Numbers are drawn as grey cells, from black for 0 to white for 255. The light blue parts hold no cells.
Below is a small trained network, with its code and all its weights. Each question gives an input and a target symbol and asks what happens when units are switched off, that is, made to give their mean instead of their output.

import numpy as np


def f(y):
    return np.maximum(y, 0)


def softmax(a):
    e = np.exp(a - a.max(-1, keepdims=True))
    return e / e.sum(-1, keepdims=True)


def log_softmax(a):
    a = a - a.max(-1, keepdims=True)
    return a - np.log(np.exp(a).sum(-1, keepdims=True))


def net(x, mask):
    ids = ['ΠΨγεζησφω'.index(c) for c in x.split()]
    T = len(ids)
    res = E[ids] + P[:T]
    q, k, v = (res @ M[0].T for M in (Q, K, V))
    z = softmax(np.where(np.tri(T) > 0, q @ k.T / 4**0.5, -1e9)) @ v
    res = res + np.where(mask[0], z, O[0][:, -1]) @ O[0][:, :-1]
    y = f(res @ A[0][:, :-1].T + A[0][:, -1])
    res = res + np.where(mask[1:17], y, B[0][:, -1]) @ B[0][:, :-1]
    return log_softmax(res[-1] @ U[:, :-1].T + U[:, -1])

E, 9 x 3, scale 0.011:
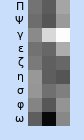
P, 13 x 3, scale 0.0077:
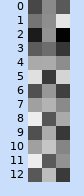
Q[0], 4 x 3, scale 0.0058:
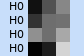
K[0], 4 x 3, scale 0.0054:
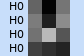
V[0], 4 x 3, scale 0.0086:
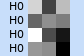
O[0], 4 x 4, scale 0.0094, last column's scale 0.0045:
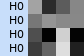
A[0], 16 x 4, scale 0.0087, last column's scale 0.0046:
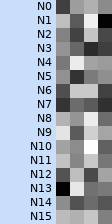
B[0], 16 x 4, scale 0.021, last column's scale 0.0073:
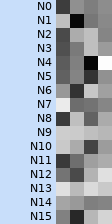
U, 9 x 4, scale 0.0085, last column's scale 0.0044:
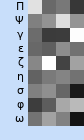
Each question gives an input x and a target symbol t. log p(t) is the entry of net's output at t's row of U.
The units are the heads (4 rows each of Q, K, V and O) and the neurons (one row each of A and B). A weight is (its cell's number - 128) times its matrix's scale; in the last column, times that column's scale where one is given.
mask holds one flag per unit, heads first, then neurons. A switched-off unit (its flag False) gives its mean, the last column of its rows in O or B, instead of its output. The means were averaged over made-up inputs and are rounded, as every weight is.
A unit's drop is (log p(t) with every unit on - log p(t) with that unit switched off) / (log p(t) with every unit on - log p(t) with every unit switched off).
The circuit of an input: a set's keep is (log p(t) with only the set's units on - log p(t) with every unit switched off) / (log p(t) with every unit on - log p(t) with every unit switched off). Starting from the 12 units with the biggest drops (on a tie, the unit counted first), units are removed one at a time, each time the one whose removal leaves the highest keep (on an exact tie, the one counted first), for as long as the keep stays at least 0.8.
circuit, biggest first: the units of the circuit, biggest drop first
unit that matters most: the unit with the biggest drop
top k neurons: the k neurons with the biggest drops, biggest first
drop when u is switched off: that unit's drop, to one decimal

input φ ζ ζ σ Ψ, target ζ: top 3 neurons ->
(N12 N15 N10)
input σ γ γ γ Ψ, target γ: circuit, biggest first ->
(N13)
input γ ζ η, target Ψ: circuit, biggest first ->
(N4 N3)
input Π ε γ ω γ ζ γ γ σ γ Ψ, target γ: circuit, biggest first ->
(N13 N9)
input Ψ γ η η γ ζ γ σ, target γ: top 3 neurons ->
(N13 N9 N8)
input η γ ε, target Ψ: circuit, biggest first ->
(N13 H0)
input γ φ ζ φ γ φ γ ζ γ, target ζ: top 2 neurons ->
(N8 N9)
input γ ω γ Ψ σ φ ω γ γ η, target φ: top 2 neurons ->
(N3 N4)
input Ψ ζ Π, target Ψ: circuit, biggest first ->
(N13 N4)
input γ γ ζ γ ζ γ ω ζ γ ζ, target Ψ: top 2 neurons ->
(N4 N3)
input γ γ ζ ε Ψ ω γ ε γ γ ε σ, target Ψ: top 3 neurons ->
(N4 N3 N9)
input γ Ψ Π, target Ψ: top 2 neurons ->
(N13 N12)
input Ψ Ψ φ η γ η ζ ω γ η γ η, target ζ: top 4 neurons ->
(N15 N12 N6 N5)
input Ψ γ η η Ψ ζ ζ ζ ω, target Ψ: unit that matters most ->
N2
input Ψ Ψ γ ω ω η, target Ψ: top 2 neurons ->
(N4 N9)
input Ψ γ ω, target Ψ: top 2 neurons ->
(N4 N13)
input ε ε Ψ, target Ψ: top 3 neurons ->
(N13 N12 N4)
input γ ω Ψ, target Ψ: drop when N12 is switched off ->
0.2
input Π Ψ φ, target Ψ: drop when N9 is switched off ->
-0.1
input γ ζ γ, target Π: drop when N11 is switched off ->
0.1
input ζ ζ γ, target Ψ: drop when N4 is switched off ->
-0.3
